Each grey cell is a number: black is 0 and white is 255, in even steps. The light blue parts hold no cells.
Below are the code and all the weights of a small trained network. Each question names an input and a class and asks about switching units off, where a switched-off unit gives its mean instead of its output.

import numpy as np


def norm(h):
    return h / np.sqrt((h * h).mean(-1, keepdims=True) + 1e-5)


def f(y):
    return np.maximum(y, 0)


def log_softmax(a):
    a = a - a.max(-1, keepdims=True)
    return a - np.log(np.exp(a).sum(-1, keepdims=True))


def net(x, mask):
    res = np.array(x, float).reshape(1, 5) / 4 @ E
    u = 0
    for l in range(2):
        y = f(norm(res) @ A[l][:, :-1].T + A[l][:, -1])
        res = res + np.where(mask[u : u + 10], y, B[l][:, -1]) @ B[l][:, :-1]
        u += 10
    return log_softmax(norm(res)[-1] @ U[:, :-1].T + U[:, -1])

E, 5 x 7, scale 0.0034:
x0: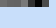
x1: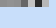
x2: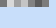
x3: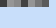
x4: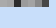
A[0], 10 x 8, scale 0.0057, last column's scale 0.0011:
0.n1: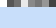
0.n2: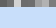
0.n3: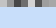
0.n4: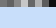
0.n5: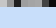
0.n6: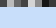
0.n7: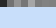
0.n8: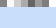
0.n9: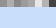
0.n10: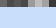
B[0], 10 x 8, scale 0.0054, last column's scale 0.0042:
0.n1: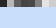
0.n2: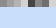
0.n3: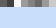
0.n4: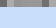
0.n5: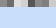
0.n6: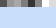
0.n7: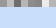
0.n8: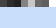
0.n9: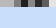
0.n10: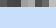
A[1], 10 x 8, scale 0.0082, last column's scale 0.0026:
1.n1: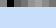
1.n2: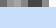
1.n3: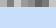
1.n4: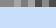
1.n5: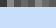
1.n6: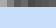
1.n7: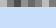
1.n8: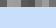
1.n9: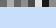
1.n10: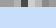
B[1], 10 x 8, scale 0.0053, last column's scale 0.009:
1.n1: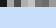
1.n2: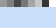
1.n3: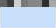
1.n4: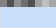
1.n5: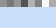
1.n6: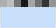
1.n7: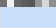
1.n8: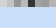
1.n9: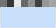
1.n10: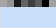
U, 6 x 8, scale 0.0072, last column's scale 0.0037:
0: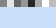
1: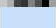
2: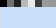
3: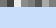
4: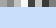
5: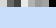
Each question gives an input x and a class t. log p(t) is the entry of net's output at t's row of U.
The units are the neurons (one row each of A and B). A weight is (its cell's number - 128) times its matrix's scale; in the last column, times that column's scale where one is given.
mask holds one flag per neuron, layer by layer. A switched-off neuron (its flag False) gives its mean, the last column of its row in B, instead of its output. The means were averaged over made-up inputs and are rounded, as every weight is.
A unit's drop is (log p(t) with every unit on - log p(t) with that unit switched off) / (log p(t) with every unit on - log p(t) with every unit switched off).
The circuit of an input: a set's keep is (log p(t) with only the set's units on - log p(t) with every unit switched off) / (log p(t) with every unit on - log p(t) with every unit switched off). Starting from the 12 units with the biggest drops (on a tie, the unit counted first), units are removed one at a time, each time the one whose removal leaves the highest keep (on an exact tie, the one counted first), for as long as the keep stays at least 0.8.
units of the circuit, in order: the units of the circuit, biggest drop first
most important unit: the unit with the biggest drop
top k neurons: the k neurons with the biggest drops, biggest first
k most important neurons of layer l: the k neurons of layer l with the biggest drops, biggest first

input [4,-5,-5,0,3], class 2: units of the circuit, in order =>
[1.n1]
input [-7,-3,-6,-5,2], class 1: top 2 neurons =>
[0.n9, 1.n10]
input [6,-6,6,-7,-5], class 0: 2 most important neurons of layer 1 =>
[1.n5, 1.n3]
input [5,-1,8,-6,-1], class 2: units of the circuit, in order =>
[0.n8, 1.n8]
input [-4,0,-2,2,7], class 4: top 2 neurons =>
[0.n5, 0.n6]
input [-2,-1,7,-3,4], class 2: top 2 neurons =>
[0.n8, 0.n1]
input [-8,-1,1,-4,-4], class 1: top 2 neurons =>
[0.n9, 1.n10]
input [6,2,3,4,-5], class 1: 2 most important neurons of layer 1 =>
[1.n2, 1.n6]
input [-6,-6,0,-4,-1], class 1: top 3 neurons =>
[0.n9, 1.n10, 0.n6]
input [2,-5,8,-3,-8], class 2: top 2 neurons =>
[0.n8, 1.n8]
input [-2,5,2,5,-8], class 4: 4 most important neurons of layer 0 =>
[0.n2, 0.n1, 0.n6, 0.n10]
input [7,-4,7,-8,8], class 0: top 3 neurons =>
[0.n1, 0.n9, 1.n7]
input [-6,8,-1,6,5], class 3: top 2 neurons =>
[0.n3, 0.n6]
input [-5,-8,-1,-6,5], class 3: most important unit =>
1.n9
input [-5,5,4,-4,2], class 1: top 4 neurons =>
[0.n9, 1.n10, 0.n6, 0.n10]
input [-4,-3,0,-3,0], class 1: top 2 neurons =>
[0.n9, 0.n6]
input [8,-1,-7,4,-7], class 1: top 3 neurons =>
[0.n8, 1.n6, 0.n6]
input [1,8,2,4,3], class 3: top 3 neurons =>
[0.n3, 0.n1, 1.n3]
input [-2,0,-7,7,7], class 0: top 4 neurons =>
[0.n6, 0.n8, 1.n8, 1.n3]
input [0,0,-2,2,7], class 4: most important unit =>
0.n5
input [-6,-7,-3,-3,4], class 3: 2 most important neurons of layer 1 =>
[1.n9, 1.n2]
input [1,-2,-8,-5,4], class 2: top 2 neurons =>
[1.n1, 0.n10]
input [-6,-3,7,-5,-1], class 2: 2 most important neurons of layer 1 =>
[1.n8, 1.n2]
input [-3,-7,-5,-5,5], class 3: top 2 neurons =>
[1.n9, 0.n6]
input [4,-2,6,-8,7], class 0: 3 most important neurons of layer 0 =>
[0.n1, 0.n2, 0.n10]
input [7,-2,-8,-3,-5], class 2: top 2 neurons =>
[1.n1, 0.n9]
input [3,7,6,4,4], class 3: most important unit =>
0.n3
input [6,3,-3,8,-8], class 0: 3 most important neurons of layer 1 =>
[1.n8, 1.n9, 1.n10]
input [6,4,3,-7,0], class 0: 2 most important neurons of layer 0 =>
[0.n1, 0.n9]
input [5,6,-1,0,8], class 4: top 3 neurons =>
[0.n3, 0.n8, 1.n2]
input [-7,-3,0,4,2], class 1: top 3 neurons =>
[0.n9, 1.n10, 0.n1]
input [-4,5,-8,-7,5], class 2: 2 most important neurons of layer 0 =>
[0.n10, 0.n6]
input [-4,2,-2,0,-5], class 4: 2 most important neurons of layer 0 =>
[0.n2, 0.n8]
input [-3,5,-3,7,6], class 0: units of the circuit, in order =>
[0.n6]
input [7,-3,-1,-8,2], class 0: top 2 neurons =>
[0.n1, 0.n9]
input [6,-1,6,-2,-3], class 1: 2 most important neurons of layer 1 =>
[1.n6, 1.n1]
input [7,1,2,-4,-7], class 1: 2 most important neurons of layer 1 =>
[1.n6, 1.n2]
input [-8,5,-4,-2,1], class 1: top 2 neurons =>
[1.n10, 0.n9]
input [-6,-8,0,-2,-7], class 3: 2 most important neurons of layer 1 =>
[1.n9, 1.n2]
